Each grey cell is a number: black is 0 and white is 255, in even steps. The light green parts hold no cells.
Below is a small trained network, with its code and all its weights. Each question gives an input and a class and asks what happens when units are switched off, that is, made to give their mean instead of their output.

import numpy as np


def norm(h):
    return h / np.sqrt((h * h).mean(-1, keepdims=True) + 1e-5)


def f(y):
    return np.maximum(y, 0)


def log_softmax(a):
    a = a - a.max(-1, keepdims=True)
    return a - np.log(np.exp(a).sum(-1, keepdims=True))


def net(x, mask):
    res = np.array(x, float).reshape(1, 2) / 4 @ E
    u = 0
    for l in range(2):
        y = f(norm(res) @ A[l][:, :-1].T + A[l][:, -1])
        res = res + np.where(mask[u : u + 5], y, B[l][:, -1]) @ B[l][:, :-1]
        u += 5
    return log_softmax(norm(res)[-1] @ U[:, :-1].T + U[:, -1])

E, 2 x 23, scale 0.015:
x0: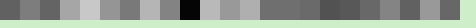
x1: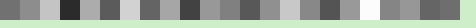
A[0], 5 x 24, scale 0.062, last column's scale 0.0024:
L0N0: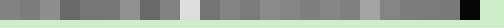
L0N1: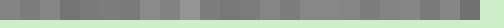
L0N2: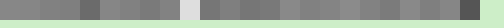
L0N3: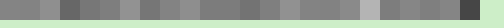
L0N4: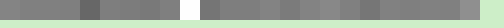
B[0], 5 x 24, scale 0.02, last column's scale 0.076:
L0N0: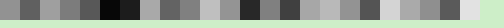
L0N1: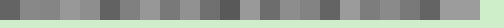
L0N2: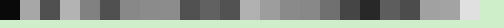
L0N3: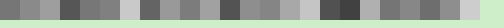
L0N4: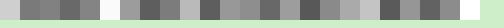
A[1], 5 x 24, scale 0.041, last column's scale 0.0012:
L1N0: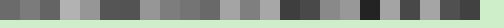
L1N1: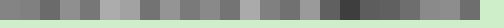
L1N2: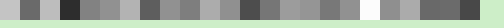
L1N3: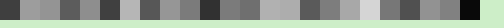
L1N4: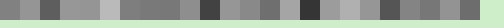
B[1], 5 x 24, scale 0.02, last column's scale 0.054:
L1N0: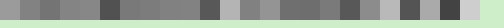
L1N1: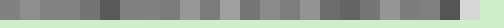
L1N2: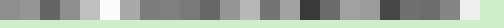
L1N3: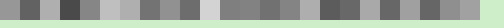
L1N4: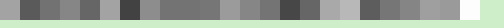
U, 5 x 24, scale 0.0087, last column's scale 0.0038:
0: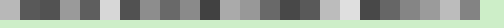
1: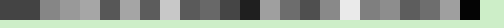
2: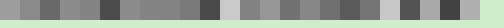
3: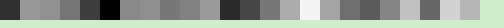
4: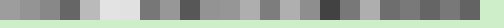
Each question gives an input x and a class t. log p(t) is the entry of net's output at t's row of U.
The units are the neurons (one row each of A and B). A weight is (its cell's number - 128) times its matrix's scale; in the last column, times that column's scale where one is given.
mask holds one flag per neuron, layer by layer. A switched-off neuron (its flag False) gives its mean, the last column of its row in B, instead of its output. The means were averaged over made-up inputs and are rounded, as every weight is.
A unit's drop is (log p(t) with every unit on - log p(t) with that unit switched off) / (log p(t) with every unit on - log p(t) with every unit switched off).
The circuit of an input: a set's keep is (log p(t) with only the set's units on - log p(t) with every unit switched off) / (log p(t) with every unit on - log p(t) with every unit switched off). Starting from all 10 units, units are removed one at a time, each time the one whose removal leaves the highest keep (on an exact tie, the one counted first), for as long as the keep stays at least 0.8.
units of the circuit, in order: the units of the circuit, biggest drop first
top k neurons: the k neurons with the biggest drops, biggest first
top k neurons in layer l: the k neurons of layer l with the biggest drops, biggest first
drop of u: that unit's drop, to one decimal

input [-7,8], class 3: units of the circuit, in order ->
[L0N0]
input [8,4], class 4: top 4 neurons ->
[L0N0; L0N2; L0N4; L1N4]
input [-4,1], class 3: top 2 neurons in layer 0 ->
[L0N2; L0N0]
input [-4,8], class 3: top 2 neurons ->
[L0N4; L0N0]
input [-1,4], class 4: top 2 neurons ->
[L0N2; L1N2]
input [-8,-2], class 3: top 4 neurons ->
[L0N2; L0N0; L1N2; L1N4]
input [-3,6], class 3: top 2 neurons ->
[L0N4; L0N0]
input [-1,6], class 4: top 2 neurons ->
[L0N2; L1N2]
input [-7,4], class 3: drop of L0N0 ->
0.1
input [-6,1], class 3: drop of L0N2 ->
0.6
